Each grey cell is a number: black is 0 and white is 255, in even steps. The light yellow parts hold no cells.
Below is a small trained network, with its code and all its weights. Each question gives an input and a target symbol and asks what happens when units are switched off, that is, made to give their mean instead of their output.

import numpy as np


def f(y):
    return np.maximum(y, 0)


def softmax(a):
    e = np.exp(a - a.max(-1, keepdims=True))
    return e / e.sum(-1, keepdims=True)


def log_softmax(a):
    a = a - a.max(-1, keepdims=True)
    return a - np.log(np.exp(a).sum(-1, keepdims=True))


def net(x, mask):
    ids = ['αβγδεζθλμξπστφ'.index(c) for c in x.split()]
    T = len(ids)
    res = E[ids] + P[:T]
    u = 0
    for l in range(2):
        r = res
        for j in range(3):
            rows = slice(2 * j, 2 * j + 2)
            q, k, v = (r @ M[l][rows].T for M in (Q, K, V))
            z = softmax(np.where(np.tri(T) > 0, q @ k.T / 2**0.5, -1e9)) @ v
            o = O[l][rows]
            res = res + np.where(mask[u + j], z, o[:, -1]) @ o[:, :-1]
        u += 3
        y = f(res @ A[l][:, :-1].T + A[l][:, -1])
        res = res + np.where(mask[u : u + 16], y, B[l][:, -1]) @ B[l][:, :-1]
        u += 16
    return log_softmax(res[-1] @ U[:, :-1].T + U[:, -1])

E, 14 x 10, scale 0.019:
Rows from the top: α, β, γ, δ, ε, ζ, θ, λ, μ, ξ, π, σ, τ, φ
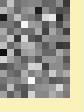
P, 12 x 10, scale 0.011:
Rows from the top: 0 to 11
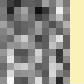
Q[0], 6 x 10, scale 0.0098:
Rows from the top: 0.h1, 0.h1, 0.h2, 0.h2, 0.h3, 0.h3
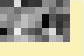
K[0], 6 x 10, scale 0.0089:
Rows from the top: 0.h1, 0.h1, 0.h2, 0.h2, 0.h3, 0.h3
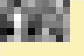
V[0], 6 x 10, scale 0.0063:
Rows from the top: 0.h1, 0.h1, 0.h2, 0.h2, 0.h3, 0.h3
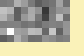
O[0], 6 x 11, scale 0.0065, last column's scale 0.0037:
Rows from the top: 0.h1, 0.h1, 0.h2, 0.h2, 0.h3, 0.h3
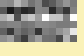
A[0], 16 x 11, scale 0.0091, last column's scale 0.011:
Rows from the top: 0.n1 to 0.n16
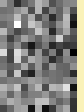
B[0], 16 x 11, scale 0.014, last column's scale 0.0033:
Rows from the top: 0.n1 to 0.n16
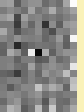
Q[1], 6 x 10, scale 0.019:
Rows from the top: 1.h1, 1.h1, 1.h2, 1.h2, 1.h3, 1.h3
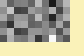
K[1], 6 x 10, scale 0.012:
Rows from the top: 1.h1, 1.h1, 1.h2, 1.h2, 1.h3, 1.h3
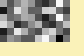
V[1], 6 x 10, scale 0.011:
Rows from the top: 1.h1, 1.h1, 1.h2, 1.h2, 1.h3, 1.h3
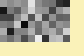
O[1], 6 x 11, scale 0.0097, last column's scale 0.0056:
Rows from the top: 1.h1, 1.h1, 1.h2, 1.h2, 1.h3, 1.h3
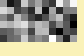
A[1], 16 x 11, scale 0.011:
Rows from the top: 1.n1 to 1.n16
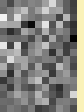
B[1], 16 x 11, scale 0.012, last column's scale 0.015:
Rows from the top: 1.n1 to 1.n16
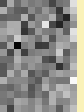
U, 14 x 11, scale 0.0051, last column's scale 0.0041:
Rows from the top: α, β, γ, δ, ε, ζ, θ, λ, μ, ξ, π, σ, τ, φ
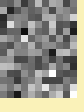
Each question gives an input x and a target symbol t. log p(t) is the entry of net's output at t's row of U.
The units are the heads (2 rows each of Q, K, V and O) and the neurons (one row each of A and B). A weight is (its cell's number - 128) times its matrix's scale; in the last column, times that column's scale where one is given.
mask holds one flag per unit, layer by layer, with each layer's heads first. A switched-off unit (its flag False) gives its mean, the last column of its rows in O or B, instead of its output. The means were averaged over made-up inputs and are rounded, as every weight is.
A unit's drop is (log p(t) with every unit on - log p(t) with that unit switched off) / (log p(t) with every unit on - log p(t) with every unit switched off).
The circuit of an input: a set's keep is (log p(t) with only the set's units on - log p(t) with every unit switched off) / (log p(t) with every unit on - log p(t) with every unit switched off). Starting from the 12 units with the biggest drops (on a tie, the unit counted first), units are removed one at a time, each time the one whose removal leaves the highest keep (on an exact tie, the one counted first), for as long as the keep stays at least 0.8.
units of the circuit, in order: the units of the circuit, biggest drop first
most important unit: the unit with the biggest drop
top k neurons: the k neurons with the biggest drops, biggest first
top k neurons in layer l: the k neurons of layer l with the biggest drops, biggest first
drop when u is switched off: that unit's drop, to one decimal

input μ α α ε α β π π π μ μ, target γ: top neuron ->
1.n13
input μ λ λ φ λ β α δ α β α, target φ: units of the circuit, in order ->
1.h3, 1.h1
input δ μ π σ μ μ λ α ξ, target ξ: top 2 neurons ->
0.n1, 1.n6
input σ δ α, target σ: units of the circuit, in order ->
1.h1, 1.n10
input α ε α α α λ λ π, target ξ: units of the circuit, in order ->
1.h1, 1.n6
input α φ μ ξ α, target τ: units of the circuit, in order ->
0.n1, 1.h1, 1.h2
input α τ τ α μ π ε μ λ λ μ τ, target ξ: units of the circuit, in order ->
1.h1, 1.n6
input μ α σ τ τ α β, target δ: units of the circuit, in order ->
1.h1, 1.h3
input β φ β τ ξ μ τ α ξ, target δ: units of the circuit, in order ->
1.h3, 1.n1
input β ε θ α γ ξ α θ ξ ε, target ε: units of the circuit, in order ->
0.h2, 0.n8, 0.n11
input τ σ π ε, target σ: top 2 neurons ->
1.n10, 0.n5
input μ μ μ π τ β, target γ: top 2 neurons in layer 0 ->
0.n1, 0.n6
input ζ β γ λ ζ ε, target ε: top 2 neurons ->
0.n8, 0.n11
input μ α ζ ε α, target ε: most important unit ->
0.n1
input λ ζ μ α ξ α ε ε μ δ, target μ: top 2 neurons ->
1.n5, 1.n1
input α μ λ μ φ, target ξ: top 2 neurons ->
0.n1, 1.n6
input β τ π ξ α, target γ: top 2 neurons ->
0.n1, 1.n13
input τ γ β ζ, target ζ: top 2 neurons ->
1.n3, 1.n9
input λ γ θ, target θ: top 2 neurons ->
0.n8, 1.n3
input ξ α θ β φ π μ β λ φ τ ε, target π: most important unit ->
1.h3
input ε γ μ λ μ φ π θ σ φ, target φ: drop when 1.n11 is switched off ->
0.0
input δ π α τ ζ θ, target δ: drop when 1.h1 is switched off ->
0.7
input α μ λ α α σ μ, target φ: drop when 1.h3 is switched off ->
0.2
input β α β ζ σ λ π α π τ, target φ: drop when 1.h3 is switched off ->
0.3
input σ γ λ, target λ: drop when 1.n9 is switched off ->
0.2
